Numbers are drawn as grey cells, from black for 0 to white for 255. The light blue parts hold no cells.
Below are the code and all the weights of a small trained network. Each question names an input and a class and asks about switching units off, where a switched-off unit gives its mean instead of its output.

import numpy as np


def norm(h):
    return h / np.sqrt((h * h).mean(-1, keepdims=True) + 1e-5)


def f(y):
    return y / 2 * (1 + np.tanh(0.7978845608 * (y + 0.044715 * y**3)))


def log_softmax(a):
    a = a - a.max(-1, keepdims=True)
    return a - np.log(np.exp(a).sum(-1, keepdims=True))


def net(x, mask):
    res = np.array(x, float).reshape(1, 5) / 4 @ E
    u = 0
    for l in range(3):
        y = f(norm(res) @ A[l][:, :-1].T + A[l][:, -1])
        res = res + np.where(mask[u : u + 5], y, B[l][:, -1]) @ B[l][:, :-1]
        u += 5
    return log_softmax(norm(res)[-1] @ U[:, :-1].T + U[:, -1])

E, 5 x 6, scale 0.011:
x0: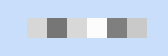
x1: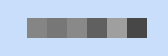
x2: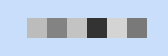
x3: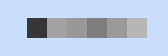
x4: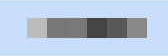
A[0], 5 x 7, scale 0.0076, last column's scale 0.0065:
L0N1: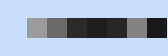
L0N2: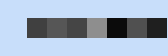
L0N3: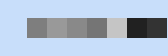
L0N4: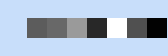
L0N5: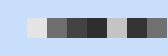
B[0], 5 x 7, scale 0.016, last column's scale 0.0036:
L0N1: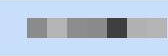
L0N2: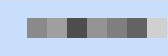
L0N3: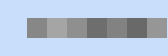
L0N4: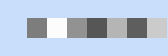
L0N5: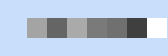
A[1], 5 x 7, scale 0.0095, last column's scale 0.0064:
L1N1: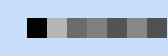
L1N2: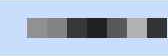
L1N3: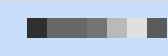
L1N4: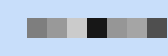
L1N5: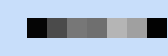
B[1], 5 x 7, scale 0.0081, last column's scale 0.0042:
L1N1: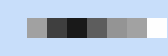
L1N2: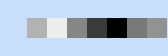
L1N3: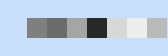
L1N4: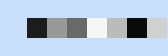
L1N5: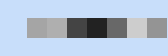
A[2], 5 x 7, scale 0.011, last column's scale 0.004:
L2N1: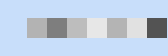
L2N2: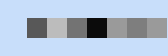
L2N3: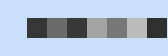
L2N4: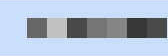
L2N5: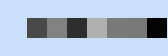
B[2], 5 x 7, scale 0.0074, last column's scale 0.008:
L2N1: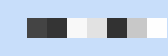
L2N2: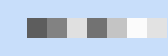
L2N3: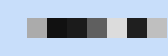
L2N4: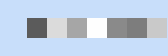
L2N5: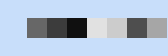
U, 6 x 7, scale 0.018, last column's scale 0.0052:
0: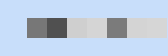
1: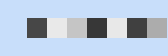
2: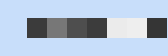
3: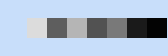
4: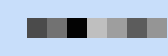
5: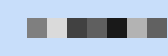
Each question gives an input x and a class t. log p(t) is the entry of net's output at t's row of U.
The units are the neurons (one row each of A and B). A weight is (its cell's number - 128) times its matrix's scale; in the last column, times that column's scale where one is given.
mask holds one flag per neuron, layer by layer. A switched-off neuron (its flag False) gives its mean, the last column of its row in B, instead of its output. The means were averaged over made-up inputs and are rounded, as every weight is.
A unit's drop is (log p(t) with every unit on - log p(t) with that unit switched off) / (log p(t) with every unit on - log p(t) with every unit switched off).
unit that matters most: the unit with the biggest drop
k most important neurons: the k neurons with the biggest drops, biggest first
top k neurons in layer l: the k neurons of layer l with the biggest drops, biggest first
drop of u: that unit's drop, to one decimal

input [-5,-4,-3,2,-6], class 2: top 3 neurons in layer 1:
(L1N3; L1N5; L1N4)
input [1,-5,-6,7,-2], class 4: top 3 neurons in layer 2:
(L2N3; L2N2; L2N5)
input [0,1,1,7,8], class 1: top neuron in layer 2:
(L2N1)
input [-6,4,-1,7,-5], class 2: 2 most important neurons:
(L1N1; L0N5)
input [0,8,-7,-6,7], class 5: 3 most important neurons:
(L0N1; L2N3; L0N2)
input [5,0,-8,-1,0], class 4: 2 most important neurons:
(L0N5; L2N2)
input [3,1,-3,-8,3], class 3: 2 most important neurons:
(L2N1; L2N2)
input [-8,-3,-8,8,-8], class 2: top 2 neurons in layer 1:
(L1N3; L1N5)
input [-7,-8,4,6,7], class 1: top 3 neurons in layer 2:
(L2N2; L2N1; L2N4)
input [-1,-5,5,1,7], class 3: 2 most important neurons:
(L0N5; L0N4)
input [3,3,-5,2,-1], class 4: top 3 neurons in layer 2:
(L2N3; L2N5; L2N2)
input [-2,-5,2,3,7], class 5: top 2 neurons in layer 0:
(L0N1; L0N4)
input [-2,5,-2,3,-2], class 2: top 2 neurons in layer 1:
(L1N1; L1N4)
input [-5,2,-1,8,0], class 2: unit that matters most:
L1N1
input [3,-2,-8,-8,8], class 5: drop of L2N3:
0.1
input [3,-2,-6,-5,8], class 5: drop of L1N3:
0.0
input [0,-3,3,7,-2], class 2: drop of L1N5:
0.1
